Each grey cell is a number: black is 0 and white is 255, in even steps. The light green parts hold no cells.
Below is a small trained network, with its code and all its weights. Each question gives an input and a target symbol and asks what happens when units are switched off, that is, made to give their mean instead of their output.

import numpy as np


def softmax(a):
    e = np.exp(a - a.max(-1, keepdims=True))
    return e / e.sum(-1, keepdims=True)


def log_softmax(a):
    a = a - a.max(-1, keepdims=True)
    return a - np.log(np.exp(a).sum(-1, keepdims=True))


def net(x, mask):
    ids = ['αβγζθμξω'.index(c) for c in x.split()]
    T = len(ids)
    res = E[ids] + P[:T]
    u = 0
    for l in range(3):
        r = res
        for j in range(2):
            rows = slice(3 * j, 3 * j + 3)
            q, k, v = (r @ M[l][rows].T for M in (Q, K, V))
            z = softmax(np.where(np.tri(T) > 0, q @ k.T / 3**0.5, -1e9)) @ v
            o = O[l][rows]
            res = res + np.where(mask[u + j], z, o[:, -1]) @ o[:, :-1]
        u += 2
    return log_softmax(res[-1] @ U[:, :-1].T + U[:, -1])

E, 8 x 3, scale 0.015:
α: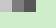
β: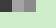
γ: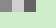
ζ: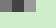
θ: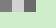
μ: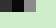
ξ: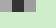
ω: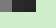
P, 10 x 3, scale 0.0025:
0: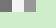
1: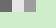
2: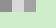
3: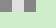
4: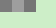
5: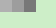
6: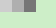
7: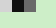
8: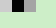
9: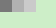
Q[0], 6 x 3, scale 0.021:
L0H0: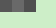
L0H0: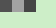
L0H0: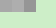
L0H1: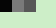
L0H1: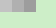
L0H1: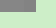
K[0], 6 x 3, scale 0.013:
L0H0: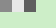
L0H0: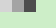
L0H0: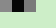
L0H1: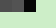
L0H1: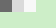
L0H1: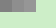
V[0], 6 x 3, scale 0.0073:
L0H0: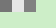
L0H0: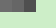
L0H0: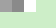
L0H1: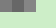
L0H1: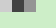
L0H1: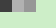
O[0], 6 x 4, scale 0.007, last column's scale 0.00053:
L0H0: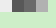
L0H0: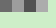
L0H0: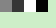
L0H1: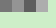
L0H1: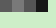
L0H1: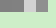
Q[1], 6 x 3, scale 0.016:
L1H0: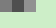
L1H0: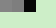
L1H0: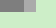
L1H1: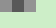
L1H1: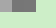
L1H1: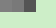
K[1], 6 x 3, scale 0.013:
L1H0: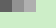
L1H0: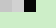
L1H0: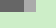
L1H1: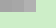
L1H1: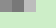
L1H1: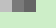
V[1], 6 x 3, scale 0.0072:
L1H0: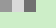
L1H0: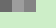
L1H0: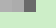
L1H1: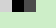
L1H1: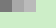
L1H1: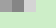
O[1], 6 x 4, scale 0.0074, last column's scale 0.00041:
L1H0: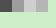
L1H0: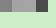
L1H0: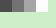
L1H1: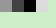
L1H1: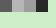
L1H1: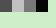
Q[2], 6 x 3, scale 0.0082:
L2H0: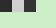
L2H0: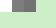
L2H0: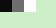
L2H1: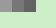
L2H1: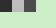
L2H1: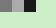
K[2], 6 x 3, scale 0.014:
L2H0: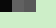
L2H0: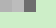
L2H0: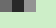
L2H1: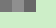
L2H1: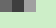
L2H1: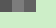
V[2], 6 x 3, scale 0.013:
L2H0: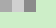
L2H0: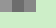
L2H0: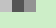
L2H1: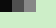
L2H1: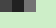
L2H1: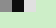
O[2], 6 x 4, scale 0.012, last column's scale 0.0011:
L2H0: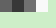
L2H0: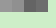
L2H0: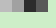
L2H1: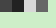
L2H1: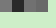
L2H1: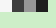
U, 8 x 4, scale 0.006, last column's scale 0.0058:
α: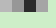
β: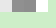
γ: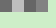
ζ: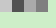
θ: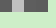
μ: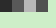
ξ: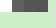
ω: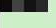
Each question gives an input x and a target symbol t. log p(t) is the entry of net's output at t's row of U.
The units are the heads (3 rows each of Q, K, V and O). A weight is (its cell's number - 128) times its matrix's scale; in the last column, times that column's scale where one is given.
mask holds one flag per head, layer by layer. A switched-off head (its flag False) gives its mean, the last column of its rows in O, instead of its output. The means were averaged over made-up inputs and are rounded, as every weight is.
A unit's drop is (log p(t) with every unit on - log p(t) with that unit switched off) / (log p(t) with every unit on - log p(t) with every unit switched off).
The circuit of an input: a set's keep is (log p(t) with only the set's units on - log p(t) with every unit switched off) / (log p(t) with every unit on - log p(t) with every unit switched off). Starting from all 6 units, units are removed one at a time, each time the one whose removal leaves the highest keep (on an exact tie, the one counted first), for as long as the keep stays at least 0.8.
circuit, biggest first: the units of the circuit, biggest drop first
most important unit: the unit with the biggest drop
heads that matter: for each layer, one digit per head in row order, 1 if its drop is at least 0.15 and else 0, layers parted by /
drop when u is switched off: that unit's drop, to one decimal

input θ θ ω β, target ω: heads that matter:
11 / 01 / 11
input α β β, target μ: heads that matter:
00 / 10 / 11
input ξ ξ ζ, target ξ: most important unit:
L2H1
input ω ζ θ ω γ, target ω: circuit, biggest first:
[L2H1, L1H1, L0H0]
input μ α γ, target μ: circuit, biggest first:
[L2H1, L0H0]
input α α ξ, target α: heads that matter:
00 / 01 / 11
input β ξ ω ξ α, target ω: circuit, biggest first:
[L1H1, L2H0, L0H1, L1H0]
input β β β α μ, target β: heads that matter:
11 / 00 / 11
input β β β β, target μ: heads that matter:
00 / 01 / 10
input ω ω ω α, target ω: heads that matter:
10 / 00 / 01
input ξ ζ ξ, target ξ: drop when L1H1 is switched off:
-0.1
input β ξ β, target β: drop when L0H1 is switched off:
0.1
